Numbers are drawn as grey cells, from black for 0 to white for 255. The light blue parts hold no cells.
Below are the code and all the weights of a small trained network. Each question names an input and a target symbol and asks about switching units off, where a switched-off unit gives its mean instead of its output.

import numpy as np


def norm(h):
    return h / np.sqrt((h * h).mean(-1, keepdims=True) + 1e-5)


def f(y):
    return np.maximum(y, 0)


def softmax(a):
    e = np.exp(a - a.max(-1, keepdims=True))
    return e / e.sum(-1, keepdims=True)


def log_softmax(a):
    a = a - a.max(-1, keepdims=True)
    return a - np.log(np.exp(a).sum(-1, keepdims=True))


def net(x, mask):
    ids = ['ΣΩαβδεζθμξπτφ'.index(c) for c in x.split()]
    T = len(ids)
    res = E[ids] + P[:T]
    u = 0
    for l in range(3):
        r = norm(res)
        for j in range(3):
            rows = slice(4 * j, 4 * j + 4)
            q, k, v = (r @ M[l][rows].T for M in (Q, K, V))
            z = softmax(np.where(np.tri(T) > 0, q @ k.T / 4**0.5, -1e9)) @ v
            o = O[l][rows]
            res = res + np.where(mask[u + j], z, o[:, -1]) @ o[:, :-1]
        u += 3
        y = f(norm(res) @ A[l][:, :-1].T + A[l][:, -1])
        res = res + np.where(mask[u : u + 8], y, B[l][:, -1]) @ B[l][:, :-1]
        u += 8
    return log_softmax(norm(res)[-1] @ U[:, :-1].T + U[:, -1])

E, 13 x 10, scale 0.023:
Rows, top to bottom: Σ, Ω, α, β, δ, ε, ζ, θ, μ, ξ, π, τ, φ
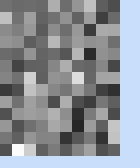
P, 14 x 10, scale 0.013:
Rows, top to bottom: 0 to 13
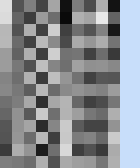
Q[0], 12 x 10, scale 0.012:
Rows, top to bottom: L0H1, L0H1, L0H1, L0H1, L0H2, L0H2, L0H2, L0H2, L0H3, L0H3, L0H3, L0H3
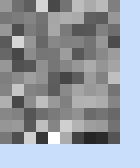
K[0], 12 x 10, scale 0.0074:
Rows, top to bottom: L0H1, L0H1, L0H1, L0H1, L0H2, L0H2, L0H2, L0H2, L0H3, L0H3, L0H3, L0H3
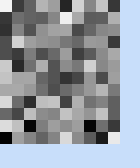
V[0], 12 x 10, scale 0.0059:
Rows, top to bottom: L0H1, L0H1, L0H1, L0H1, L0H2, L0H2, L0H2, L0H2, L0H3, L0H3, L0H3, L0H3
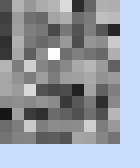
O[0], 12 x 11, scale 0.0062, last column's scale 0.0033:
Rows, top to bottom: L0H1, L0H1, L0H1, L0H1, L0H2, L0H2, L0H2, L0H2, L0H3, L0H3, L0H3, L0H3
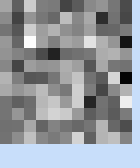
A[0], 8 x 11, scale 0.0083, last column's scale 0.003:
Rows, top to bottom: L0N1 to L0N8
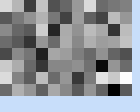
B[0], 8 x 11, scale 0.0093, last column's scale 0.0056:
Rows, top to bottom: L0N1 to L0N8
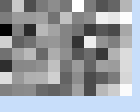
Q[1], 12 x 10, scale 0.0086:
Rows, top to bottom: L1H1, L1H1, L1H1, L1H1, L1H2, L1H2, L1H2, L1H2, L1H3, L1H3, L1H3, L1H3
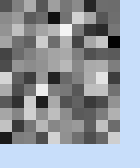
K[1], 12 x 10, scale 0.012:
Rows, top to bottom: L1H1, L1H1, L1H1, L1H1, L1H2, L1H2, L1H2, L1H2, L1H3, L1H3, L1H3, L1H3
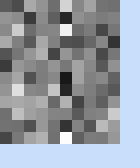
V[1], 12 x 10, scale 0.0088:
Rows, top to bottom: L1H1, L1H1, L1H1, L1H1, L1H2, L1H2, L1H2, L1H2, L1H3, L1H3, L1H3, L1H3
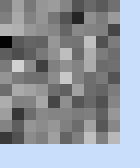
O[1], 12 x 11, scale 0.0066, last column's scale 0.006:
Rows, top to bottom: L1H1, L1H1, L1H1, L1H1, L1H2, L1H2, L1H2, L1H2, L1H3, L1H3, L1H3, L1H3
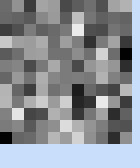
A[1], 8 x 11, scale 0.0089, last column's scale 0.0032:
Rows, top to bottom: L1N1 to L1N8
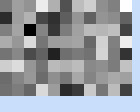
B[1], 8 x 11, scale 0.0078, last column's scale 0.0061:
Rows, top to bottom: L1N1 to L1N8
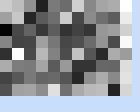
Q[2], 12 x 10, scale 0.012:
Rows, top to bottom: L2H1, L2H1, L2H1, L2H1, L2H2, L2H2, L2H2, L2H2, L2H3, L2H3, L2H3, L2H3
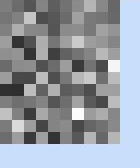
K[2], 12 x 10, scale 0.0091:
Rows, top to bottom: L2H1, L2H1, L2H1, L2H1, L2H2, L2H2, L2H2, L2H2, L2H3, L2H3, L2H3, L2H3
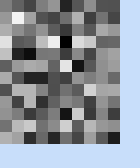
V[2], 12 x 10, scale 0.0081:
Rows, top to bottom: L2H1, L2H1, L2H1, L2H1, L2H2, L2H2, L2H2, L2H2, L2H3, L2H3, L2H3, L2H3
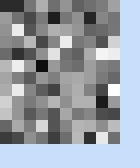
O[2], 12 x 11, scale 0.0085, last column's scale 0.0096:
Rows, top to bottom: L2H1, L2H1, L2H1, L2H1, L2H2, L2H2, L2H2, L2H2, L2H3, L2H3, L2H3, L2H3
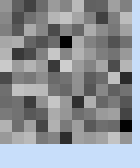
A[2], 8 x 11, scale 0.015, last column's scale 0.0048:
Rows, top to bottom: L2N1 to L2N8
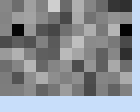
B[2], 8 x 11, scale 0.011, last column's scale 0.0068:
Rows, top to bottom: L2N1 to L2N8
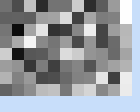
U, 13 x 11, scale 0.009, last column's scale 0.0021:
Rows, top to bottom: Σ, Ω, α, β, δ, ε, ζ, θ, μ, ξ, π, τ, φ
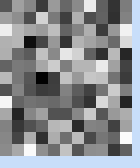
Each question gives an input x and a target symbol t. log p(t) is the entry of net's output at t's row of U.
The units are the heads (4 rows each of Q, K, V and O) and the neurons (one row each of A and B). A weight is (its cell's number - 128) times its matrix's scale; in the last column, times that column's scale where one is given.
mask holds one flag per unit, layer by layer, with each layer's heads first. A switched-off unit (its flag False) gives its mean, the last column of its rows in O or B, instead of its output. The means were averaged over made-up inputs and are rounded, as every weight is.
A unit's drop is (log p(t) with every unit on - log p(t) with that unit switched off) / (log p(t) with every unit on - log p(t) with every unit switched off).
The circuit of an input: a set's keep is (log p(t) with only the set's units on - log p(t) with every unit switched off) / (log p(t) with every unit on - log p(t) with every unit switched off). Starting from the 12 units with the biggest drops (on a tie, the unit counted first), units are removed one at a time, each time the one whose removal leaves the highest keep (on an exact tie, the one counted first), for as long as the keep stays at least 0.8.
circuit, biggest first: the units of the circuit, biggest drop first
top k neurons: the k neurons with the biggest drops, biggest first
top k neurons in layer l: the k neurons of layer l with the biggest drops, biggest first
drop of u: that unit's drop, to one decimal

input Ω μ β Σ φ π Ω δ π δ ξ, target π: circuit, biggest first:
L1N4, L2H3
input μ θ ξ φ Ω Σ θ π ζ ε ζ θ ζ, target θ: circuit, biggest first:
L2H2, L2N6
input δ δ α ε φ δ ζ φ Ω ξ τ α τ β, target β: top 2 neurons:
L0N7, L0N4
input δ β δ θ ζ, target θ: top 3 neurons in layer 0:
L0N2, L0N3, L0N5
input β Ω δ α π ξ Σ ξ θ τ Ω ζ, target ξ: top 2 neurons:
L2N3, L1N4
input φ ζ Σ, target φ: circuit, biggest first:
L2H2
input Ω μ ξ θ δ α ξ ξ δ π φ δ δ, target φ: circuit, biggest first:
L2H2, L0H1
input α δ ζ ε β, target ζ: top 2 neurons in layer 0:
L0N5, L0N7
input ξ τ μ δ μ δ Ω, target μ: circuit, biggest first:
L1H3, L2N6
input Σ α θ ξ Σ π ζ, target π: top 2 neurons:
L1N4, L0N7
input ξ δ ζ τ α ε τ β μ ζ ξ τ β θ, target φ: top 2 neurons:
L2N4, L0N3
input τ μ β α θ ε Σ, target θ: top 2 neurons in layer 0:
L0N2, L0N7
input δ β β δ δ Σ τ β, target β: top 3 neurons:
L0N4, L0N7, L1N3
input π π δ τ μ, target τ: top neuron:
L0N2
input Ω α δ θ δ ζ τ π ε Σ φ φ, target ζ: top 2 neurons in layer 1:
L1N1, L1N2
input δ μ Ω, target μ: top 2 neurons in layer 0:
L0N8, L0N6
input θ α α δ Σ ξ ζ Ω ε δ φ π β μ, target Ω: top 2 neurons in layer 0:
L0N3, L0N7
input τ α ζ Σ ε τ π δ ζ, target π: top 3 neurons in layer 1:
L1N4, L1N3, L1N1
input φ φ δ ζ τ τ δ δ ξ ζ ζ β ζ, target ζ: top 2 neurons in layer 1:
L1N2, L1N3
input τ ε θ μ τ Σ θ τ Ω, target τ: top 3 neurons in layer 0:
L0N2, L0N8, L0N6
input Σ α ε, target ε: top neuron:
L2N8
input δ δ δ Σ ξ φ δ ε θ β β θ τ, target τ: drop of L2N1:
0.1
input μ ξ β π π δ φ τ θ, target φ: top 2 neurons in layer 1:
L1N3, L1N2
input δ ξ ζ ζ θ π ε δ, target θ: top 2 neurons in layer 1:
L1N5, L1N3
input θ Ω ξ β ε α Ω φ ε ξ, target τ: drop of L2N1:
0.2
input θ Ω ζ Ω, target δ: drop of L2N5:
0.1
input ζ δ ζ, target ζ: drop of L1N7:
0.0
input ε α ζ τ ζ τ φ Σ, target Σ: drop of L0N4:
0.2
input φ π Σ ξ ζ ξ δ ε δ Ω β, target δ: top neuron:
L0N5
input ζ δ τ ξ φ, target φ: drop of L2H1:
0.1
